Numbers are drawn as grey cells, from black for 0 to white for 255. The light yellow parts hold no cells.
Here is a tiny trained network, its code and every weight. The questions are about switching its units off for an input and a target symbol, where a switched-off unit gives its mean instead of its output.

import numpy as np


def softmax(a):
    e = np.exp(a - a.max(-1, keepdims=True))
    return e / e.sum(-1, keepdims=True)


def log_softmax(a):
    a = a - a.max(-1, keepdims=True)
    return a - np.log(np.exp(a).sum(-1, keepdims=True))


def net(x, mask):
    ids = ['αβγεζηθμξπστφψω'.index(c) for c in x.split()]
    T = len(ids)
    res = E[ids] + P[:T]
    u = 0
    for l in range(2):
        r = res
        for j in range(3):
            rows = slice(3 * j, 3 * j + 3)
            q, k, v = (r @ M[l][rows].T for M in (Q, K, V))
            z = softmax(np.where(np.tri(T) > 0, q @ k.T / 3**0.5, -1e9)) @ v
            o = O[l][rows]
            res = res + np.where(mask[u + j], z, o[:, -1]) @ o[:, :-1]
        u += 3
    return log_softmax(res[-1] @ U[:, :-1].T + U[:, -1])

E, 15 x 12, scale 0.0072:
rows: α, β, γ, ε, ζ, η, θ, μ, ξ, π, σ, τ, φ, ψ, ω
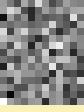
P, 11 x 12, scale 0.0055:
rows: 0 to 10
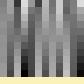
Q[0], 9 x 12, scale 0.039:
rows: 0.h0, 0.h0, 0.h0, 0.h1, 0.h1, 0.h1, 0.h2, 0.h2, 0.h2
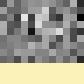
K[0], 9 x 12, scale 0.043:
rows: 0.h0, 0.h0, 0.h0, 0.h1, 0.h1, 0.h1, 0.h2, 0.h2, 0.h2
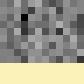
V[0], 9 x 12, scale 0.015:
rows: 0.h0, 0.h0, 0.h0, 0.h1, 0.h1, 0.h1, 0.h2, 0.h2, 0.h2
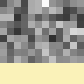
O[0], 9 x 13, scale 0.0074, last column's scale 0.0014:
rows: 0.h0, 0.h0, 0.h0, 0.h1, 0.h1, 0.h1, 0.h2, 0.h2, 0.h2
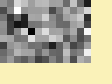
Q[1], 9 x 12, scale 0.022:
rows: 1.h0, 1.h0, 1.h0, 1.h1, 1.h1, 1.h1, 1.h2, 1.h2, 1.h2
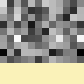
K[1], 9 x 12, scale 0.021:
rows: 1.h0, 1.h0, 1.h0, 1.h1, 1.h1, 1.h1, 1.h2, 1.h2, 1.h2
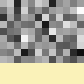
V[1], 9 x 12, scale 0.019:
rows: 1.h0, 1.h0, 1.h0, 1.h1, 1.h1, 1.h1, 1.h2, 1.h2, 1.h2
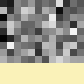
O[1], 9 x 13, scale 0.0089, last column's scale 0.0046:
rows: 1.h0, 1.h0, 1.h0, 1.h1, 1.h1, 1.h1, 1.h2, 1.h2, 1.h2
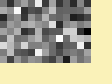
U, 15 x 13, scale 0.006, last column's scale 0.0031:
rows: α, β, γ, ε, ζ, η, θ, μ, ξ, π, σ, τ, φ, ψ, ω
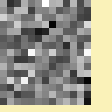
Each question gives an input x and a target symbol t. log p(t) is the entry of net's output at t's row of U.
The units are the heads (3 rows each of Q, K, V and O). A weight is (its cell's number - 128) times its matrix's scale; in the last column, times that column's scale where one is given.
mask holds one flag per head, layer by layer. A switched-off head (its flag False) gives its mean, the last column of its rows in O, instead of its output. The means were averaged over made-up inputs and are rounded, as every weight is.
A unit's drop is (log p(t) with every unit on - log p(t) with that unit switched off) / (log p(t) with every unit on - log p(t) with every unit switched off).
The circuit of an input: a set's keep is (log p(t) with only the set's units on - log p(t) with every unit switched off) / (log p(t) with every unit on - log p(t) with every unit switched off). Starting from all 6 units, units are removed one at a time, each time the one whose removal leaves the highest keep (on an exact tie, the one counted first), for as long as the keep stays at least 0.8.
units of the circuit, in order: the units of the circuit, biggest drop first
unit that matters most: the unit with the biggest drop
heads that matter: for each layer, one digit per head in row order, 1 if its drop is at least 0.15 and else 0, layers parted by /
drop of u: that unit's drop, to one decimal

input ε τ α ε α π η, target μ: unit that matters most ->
1.h1
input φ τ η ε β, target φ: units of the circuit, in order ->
0.h0, 1.h0
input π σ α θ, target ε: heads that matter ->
100 / 100
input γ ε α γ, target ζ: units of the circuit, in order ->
1.h2, 0.h2
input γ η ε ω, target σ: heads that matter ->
101 / 101
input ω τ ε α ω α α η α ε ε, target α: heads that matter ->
001 / 111
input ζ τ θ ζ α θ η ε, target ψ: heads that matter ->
001 / 001
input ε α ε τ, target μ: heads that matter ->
001 / 010
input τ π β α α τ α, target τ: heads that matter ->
100 / 000
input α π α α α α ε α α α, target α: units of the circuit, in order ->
0.h1, 1.h1
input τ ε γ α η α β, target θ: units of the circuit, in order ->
1.h2, 1.h0
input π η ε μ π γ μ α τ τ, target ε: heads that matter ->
000 / 101
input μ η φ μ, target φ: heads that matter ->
110 / 100
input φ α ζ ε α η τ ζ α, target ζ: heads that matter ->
001 / 100
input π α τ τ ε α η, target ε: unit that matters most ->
1.h0
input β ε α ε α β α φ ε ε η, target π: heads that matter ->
000 / 001
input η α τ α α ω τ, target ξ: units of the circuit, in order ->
1.h2, 0.h2
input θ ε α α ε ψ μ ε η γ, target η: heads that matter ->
101 / 110
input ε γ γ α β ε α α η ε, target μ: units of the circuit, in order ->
1.h1, 0.h2
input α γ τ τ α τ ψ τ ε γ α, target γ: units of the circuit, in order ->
1.h1, 0.h1
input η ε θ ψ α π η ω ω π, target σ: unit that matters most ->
0.h0
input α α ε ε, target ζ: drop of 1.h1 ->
0.1
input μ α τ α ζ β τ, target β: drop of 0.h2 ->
0.2
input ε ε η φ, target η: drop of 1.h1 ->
0.4
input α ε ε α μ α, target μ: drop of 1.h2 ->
0.0
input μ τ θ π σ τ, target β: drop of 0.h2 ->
0.1
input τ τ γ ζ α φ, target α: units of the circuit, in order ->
0.h1
